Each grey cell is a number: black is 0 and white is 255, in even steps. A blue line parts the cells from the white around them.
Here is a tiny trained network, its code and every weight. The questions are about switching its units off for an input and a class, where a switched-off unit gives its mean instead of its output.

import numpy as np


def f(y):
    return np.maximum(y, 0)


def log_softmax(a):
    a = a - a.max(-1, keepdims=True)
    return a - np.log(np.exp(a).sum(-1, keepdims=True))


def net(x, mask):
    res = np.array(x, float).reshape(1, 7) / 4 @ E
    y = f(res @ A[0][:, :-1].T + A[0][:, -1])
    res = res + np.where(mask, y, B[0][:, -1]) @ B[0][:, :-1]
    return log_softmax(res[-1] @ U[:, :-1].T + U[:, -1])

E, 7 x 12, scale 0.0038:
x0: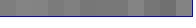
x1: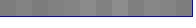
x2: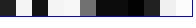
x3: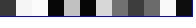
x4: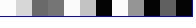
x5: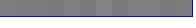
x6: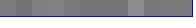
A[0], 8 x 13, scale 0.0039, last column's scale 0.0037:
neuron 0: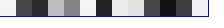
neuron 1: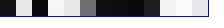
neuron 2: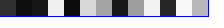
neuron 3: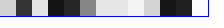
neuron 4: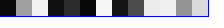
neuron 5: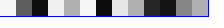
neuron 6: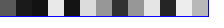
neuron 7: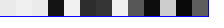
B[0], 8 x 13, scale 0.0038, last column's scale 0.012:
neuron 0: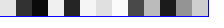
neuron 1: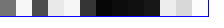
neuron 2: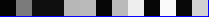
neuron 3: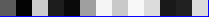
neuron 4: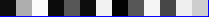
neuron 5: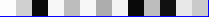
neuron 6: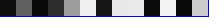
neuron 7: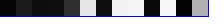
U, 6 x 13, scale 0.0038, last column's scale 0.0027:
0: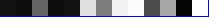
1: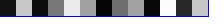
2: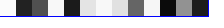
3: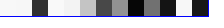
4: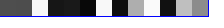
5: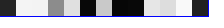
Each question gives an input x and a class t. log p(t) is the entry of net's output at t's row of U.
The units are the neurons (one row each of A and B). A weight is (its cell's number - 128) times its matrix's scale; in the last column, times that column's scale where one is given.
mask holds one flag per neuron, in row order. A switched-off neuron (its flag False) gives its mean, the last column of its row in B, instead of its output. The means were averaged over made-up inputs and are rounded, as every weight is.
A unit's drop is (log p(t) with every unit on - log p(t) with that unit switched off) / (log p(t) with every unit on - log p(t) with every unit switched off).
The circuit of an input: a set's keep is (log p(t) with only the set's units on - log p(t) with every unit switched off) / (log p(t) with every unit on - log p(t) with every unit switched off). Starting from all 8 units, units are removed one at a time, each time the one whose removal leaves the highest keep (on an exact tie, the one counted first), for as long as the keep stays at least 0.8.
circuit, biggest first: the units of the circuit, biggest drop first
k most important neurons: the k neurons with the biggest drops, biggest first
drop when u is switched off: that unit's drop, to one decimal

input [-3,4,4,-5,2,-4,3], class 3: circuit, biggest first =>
(neuron 5)
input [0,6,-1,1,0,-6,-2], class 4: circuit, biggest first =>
(neuron 6; neuron 2; neuron 5)
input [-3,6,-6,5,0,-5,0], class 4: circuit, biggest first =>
(neuron 6; neuron 4)
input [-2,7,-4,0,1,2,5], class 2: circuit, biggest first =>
(neuron 2; neuron 6)
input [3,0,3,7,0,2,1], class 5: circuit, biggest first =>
(neuron 4; neuron 6)
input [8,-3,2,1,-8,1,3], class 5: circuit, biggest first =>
(neuron 4; neuron 3)
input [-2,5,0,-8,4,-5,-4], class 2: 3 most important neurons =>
(neuron 0; neuron 1; neuron 5)
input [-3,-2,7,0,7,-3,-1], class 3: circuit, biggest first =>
(neuron 5; neuron 2)
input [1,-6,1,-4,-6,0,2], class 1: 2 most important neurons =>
(neuron 3; neuron 0)
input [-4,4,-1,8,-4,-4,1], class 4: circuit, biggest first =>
(neuron 1; neuron 4)
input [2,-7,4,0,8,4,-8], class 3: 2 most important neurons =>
(neuron 5; neuron 2)
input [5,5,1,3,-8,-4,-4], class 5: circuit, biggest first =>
(neuron 3; neuron 4)
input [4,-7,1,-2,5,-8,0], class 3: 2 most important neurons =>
(neuron 3; neuron 5)
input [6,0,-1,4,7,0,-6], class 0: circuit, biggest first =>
(neuron 1)
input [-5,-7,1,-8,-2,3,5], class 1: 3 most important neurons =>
(neuron 3; neuron 2; neuron 6)
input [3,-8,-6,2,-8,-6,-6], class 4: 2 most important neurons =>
(neuron 4; neuron 7)
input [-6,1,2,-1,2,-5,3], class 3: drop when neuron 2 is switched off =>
0.2
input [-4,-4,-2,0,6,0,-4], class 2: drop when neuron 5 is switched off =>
0.2
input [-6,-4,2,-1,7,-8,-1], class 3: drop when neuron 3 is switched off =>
0.1
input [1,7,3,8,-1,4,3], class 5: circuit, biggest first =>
(neuron 4)
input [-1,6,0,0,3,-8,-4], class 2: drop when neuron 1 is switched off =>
0.4
